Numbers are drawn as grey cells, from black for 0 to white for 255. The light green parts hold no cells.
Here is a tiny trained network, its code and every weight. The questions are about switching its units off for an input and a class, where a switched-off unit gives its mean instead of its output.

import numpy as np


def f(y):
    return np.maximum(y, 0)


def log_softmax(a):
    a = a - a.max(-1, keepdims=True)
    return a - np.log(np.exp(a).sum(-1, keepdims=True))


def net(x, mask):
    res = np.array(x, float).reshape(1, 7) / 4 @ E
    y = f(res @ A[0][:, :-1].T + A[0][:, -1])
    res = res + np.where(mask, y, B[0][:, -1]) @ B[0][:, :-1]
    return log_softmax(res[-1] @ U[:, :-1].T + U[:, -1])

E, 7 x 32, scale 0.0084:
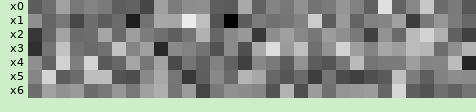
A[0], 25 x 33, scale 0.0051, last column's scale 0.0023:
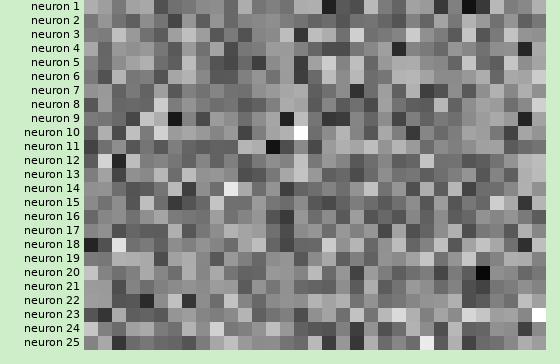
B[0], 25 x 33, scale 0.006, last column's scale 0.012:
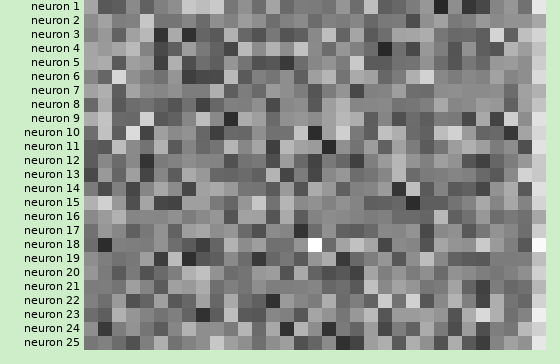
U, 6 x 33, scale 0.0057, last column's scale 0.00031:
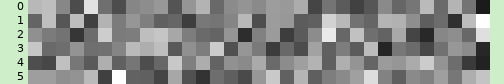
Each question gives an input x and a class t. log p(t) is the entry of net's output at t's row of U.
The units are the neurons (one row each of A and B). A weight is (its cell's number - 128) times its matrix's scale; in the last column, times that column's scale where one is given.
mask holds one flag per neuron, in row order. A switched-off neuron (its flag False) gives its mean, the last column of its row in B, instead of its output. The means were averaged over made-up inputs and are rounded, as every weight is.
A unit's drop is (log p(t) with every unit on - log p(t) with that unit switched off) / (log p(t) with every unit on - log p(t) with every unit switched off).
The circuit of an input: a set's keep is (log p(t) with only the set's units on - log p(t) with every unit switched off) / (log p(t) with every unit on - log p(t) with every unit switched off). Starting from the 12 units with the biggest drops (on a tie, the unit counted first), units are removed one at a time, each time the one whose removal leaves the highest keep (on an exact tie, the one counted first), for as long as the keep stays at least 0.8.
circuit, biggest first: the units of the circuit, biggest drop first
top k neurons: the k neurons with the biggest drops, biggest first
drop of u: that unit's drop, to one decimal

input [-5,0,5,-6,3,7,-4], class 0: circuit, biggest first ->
[neuron 9]
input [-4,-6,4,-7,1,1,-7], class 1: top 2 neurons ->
[neuron 10; neuron 13]
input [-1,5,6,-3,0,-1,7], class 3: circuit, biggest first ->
[neuron 22; neuron 24]
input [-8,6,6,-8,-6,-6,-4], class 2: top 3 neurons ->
[neuron 14; neuron 25; neuron 17]
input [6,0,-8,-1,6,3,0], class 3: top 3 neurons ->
[neuron 1; neuron 24; neuron 18]
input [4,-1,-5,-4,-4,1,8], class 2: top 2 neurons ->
[neuron 25; neuron 22]
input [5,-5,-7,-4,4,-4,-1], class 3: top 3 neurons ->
[neuron 23; neuron 24; neuron 4]
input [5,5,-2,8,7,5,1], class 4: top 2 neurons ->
[neuron 18; neuron 11]
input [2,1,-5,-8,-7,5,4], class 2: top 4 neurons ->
[neuron 25; neuron 22; neuron 14; neuron 17]
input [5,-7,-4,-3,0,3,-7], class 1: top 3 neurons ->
[neuron 10; neuron 13; neuron 12]
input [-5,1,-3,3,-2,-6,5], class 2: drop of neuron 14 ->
0.2
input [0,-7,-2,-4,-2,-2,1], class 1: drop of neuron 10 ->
0.1
